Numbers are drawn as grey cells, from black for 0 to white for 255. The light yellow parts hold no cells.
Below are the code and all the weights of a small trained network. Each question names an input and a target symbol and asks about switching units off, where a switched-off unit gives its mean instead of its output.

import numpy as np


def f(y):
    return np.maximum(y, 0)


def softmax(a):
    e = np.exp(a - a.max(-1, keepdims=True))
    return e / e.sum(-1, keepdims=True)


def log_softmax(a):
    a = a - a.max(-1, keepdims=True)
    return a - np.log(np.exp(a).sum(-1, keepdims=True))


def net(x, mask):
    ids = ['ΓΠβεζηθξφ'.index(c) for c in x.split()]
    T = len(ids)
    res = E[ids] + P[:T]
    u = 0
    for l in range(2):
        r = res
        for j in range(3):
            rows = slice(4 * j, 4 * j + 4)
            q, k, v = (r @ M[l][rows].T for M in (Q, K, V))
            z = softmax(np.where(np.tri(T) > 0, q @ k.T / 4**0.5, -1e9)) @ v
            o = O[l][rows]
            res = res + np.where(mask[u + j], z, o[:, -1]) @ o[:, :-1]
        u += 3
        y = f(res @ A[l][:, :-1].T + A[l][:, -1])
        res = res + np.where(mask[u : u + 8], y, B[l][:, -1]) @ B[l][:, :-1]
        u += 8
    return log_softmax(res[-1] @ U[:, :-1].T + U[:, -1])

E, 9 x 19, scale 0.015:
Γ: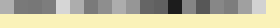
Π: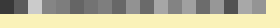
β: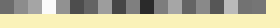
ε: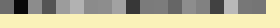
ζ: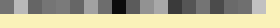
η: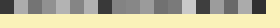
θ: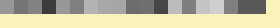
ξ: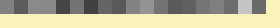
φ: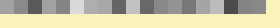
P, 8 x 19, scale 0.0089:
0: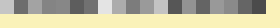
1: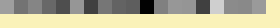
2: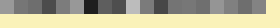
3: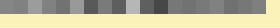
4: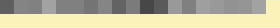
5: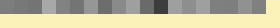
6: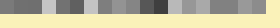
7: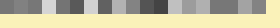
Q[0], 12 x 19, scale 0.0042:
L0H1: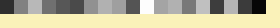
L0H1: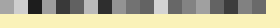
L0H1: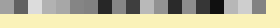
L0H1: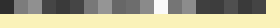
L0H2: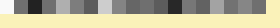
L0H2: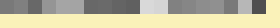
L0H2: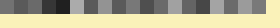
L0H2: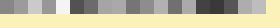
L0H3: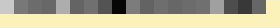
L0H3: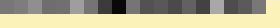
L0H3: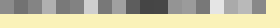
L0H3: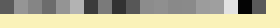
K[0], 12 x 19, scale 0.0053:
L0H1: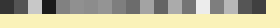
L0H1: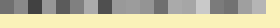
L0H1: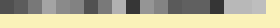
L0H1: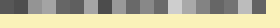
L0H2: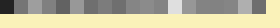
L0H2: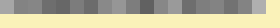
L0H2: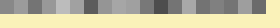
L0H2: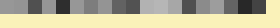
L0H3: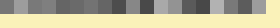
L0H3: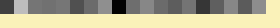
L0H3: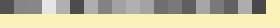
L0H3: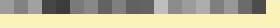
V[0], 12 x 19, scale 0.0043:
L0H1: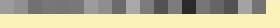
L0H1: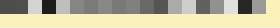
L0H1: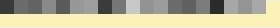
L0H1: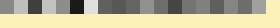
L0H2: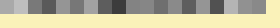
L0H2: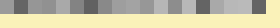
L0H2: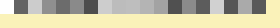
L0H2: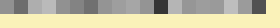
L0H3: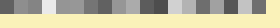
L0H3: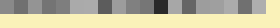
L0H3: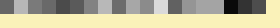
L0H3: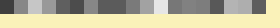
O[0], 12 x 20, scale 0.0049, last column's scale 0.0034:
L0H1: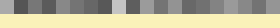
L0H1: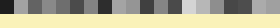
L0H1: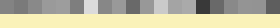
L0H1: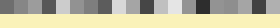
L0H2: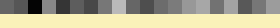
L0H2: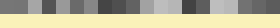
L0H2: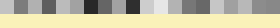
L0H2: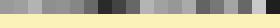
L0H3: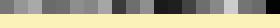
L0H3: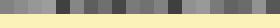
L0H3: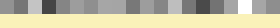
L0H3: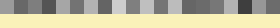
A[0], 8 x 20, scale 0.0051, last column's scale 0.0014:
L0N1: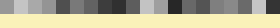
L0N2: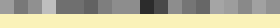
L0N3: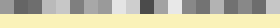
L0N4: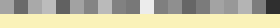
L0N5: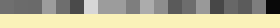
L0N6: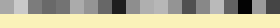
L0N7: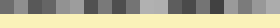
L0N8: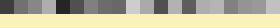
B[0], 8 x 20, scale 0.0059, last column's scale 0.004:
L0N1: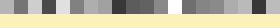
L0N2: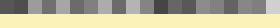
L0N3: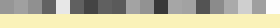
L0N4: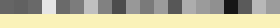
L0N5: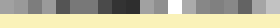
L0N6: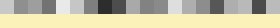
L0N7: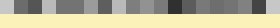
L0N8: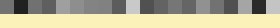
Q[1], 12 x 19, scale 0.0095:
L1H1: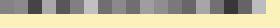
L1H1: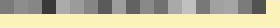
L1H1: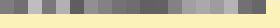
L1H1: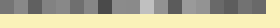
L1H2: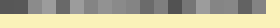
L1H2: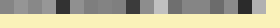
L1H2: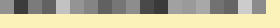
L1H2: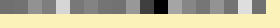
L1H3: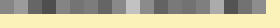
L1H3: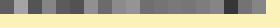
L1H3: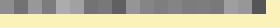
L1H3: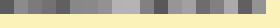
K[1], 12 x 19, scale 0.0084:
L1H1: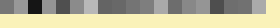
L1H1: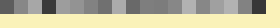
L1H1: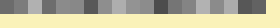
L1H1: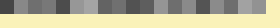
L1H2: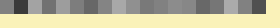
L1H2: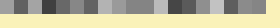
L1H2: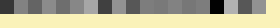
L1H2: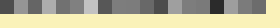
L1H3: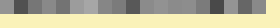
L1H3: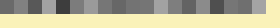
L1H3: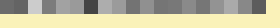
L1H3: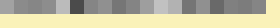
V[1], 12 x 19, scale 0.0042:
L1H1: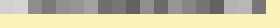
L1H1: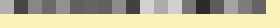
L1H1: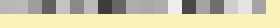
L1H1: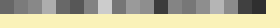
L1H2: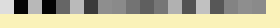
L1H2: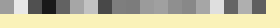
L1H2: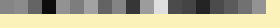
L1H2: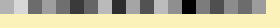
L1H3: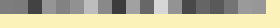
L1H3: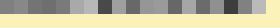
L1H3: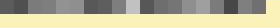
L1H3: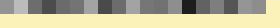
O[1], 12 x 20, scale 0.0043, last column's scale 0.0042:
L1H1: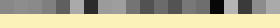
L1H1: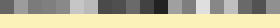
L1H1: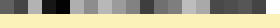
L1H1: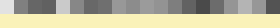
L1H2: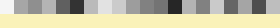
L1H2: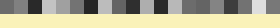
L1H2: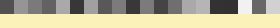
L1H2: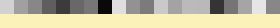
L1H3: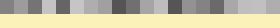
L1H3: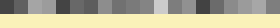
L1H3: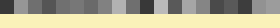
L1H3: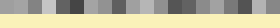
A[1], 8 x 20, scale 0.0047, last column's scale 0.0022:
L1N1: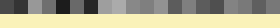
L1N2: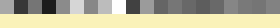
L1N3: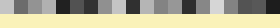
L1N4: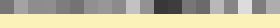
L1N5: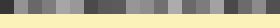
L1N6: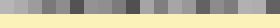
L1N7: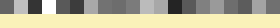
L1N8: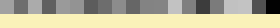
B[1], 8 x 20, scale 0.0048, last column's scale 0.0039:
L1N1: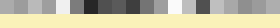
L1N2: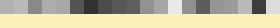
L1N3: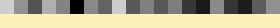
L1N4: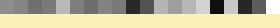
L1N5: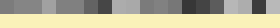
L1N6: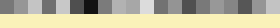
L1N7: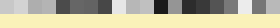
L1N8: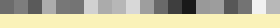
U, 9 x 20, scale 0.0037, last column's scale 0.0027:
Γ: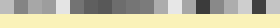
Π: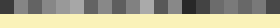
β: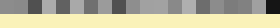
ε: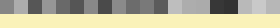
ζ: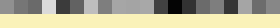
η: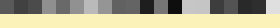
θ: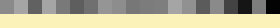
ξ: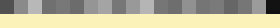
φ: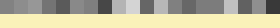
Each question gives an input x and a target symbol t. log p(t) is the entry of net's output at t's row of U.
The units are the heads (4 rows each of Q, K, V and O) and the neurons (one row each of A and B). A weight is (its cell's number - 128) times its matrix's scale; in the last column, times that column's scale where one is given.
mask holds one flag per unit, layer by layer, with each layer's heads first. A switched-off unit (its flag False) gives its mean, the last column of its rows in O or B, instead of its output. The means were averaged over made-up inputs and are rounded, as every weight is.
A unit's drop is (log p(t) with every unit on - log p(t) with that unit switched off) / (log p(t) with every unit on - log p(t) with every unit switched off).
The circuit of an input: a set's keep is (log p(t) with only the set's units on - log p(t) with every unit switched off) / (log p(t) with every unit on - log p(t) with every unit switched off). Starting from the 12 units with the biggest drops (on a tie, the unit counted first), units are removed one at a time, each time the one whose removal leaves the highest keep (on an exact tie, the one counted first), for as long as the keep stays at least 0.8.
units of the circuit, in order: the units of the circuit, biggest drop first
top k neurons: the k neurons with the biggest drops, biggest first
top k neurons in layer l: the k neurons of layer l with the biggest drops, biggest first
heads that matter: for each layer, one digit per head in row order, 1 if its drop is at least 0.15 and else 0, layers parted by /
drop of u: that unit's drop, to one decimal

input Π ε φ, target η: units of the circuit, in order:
[L1H2 L1N4]
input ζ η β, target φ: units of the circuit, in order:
[L1H2 L0H2]
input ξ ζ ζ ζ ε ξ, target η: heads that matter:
010 / 110
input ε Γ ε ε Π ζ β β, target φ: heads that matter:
000 / 010
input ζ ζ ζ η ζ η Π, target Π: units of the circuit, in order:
[L1H2 L0H3]
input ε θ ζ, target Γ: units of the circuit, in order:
[L0N1]
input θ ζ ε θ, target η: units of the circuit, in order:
[L0H1 L1H2 L1N4]
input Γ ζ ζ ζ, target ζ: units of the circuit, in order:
[L1H3 L1N7 L0N7]
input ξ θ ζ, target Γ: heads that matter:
100 / 000
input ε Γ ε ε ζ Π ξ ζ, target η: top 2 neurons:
[L0N3 L0N1]
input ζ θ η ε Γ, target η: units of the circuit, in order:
[L0H3 L1N4 L1H2]
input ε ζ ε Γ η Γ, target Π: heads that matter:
000 / 010
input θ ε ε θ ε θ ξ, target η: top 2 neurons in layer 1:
[L1N4 L1N2]
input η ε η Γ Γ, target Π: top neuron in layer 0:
[L0N2]
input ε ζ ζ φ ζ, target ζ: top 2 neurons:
[L0N3 L1N7]
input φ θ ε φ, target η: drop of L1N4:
0.1
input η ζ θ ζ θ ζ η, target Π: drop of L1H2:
1.0
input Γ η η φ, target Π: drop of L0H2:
-0.1
